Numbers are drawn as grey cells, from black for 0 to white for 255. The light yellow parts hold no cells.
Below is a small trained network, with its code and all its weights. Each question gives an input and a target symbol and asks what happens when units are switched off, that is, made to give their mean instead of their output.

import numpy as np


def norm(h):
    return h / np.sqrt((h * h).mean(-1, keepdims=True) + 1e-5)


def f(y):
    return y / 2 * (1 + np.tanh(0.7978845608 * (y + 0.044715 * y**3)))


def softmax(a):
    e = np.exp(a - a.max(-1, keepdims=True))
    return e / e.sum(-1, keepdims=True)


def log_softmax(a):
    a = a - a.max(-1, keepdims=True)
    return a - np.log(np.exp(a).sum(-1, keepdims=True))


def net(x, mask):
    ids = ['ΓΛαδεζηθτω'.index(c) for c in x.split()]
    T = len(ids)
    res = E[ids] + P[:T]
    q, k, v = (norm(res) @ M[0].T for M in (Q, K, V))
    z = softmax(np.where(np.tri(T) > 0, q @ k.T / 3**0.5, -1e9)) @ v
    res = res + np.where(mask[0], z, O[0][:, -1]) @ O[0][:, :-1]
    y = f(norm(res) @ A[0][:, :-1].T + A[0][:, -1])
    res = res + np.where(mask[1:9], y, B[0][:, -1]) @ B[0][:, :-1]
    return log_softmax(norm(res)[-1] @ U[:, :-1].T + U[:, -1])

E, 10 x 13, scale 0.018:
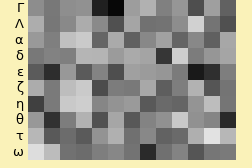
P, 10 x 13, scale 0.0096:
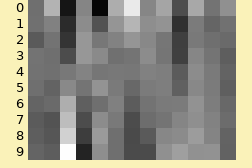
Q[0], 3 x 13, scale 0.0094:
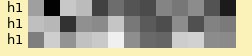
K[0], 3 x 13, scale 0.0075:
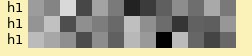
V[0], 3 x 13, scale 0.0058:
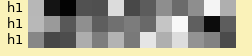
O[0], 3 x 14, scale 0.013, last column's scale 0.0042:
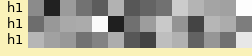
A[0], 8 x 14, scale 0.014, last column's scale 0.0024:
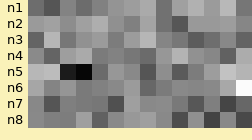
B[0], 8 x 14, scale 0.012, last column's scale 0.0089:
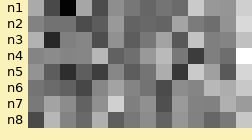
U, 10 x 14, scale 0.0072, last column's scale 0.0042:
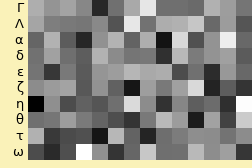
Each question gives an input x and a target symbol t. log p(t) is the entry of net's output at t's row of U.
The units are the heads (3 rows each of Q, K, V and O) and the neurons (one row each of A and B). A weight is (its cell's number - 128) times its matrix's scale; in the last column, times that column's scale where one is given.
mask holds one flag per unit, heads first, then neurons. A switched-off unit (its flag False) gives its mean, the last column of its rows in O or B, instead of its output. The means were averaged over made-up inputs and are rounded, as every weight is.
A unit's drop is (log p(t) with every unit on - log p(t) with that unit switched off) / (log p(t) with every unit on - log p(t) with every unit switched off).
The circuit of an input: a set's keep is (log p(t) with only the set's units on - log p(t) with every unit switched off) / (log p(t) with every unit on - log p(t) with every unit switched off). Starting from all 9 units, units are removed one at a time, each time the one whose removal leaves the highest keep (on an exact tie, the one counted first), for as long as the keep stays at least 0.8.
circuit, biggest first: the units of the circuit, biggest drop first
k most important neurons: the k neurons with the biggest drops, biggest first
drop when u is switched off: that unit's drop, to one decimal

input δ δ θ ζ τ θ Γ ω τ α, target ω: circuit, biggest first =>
[h1; n2]
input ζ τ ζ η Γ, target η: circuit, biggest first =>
[h1; n8]
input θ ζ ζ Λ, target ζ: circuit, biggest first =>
[h1; n7; n1]
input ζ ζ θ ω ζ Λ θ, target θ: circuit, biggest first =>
[n4]
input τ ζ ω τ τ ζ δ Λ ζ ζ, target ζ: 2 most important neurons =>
[n3; n8]
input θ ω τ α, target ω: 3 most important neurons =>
[n2; n5; n4]
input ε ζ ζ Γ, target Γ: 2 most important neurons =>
[n7; n3]
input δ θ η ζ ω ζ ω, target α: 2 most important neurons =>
[n5; n1]
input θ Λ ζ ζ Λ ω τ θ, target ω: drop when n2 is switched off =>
0.1
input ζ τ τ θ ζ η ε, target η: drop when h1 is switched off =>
0.9
